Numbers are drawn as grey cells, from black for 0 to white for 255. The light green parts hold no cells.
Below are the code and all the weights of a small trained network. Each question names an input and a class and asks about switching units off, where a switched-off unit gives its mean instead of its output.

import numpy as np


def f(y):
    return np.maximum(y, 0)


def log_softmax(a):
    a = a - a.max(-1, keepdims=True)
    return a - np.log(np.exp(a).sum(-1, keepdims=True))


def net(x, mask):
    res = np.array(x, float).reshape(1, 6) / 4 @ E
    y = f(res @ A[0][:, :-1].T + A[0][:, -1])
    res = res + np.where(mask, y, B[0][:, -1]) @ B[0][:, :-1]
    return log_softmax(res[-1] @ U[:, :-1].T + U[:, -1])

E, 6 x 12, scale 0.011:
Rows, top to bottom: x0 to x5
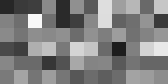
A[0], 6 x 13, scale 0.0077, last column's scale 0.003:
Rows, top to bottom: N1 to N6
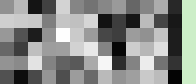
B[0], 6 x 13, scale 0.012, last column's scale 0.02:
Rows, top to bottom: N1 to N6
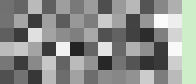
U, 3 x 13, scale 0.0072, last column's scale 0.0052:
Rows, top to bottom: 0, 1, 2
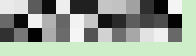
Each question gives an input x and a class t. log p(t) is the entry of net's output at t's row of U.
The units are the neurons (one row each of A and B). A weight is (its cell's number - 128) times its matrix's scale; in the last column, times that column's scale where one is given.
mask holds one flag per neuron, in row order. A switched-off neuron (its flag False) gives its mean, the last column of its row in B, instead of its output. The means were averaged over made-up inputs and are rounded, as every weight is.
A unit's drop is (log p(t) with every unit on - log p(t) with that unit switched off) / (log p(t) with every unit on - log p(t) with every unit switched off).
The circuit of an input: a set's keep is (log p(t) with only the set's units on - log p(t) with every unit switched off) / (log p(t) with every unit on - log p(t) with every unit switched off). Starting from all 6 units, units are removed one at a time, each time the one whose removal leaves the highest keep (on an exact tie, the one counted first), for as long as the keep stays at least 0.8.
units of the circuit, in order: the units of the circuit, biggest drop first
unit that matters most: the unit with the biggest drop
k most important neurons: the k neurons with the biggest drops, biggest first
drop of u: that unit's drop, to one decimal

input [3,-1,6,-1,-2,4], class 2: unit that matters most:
N4
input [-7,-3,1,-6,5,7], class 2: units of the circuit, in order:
[N4 N2]
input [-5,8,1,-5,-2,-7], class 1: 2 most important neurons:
[N4 N5]
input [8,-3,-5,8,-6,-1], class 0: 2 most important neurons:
[N4 N2]
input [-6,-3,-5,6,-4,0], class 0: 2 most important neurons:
[N4 N6]
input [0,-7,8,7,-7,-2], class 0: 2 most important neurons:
[N4 N5]
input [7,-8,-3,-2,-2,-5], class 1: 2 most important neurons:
[N3 N2]
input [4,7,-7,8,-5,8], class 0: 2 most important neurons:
[N4 N3]
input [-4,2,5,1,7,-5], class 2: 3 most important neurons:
[N2 N4 N3]
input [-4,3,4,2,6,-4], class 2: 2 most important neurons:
[N2 N3]
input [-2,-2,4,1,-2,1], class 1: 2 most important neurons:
[N4 N6]
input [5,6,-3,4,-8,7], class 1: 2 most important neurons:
[N5 N2]
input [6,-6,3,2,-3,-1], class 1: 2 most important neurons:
[N3 N2]
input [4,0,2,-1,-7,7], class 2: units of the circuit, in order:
[N4]
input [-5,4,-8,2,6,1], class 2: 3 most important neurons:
[N2 N3 N1]
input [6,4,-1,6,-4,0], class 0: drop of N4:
2.1
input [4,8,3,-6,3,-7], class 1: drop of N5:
0.2
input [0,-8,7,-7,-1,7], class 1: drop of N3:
0.1
